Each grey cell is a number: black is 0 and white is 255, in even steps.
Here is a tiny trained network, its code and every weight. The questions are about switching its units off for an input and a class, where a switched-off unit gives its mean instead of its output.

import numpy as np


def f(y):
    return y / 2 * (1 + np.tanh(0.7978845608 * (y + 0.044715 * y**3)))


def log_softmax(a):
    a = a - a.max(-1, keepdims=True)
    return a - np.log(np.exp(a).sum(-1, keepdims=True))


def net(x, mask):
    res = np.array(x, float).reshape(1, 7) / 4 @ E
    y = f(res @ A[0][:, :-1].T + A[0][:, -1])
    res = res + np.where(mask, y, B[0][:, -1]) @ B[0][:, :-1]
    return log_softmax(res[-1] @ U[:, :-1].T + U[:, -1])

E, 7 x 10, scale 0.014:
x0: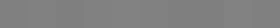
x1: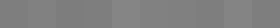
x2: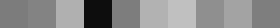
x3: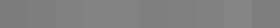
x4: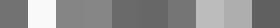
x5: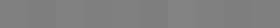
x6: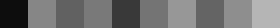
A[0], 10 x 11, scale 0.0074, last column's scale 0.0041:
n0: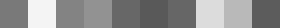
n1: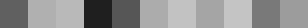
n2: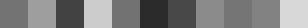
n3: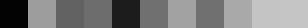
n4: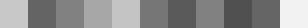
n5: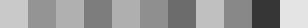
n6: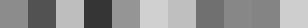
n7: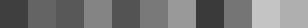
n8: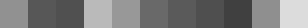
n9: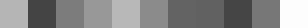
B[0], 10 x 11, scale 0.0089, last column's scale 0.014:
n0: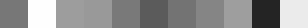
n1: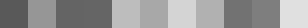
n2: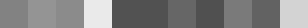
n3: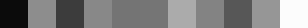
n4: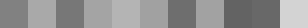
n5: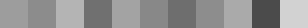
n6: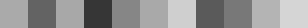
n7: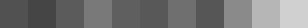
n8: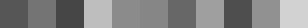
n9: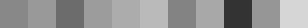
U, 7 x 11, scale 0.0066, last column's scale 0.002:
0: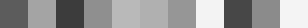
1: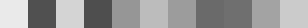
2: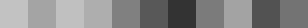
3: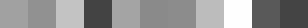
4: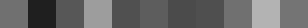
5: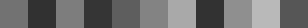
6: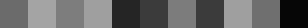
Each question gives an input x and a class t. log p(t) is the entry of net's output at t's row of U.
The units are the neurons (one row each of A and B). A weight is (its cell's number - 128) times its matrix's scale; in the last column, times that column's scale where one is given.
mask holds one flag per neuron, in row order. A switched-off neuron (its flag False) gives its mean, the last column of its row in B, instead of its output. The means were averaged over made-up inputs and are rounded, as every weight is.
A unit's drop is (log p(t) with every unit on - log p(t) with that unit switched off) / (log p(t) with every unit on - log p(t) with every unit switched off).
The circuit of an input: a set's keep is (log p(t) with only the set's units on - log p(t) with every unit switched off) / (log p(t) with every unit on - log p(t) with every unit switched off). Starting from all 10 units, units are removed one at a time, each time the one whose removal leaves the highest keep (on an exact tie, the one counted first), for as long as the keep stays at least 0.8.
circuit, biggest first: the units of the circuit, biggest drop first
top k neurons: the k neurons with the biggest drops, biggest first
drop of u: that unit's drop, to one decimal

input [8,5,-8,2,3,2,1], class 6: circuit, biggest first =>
[n2]
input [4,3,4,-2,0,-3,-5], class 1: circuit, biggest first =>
[n6 n3]
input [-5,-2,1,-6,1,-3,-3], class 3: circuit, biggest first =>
[n3 n8]
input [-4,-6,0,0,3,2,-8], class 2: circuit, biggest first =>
[n1 n3]
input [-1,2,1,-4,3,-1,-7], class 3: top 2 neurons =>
[n2 n5]
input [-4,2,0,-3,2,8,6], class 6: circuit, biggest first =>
[n9 n4]
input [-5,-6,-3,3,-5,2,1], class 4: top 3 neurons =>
[n1 n0 n7]
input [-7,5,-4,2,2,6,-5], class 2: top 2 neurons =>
[n3 n1]
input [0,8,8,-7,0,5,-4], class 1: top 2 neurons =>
[n6 n0]
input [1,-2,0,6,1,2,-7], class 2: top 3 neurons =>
[n1 n3 n5]
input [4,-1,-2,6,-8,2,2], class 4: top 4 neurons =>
[n7 n1 n0 n3]
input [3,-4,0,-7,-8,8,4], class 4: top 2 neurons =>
[n8 n1]
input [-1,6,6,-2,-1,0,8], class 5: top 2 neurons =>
[n7 n6]
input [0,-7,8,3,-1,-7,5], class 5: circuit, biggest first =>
[n6]
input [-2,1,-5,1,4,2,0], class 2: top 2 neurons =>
[n3 n7]
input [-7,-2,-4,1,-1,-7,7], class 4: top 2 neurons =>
[n0 n7]
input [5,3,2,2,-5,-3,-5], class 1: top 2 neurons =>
[n3 n6]
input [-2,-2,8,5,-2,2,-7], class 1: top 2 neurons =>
[n6 n0]
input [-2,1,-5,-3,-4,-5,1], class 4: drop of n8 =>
-0.1
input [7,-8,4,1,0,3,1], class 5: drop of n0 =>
0.2
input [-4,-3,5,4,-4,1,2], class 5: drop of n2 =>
0.0
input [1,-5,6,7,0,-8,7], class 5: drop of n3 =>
-0.1
